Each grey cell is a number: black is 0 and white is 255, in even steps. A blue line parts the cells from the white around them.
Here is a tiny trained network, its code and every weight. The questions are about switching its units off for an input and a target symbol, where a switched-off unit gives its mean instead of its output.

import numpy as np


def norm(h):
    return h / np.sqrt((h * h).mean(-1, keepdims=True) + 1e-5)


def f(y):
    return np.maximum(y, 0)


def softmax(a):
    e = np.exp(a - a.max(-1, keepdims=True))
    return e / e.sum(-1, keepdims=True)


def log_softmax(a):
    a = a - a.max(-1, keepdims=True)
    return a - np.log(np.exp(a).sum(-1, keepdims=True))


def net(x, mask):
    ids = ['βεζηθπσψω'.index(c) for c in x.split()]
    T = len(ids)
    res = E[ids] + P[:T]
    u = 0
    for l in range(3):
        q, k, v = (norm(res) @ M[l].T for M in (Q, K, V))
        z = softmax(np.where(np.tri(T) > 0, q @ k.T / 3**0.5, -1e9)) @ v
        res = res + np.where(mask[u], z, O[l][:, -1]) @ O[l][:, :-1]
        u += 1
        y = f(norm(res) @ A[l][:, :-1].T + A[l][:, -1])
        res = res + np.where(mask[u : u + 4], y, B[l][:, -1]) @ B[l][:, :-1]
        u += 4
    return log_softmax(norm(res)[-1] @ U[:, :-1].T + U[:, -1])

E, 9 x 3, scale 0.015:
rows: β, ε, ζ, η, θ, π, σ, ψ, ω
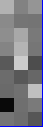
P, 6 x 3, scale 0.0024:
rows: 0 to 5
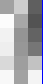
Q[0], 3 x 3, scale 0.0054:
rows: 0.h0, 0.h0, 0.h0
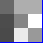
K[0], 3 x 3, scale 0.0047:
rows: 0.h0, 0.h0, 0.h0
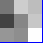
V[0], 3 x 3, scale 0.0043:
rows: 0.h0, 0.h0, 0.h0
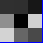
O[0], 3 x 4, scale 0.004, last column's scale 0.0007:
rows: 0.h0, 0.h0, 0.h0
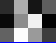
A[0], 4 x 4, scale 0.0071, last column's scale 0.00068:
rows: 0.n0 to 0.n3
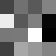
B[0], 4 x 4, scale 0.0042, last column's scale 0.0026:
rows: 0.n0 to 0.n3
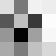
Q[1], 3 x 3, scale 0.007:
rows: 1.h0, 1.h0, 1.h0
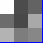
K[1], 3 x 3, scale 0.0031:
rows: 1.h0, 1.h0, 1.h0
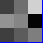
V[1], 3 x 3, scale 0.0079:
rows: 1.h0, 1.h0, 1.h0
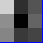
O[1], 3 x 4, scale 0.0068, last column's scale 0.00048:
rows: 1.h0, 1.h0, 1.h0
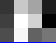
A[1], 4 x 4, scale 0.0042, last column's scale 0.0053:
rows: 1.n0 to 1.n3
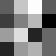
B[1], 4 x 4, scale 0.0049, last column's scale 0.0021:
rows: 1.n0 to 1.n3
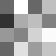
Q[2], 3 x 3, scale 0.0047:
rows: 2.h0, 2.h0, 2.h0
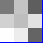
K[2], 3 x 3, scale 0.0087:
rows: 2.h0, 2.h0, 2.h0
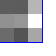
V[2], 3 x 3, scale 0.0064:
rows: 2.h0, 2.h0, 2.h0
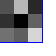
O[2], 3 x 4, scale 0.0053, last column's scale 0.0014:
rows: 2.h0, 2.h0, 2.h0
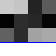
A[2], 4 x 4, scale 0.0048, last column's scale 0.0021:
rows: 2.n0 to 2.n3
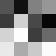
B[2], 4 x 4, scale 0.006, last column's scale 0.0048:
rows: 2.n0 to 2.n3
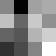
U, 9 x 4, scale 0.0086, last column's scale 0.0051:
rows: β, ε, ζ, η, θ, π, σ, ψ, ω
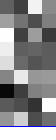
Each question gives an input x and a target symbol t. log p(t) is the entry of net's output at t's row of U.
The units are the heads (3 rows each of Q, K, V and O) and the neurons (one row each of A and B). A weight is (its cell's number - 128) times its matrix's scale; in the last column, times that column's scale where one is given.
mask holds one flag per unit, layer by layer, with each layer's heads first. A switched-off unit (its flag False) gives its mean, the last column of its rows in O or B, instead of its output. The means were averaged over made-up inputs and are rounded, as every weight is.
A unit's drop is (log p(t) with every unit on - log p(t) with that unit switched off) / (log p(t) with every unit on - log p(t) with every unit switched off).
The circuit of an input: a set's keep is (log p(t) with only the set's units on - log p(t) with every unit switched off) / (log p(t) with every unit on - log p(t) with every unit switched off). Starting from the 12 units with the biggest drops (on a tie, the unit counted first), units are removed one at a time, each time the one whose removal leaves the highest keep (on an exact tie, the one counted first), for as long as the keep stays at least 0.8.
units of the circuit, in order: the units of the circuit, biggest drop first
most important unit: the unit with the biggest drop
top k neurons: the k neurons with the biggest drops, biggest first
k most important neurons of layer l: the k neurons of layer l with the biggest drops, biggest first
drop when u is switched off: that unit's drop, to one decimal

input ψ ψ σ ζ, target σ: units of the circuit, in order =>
2.h0; 0.n0
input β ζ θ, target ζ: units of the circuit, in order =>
1.h0; 0.h0; 2.h0
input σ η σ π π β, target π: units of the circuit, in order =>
1.h0; 0.n2
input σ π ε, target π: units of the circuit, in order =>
1.h0
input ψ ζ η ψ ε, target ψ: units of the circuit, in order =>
2.h0; 0.n1
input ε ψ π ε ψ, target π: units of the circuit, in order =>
2.h0; 1.h0
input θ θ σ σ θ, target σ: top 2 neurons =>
0.n2; 0.n0
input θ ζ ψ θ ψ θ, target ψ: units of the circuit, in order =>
1.h0; 2.h0
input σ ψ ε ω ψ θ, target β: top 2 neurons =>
2.n2; 0.n1
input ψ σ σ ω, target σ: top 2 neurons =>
0.n2; 0.n3
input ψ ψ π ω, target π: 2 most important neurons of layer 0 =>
0.n1; 0.n0
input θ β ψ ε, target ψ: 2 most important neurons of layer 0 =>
0.n1; 0.n0
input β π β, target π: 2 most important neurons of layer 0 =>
0.n0; 0.n1
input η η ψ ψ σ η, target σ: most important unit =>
2.h0
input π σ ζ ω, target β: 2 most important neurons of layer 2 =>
2.n2; 2.n3
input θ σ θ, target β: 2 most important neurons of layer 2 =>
2.n1; 2.n3
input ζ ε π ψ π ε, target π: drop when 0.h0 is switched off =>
0.0
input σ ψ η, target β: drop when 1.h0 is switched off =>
0.2
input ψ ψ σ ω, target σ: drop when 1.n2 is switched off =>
0.3
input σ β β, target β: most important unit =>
2.n3
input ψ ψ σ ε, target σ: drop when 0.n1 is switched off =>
0.1
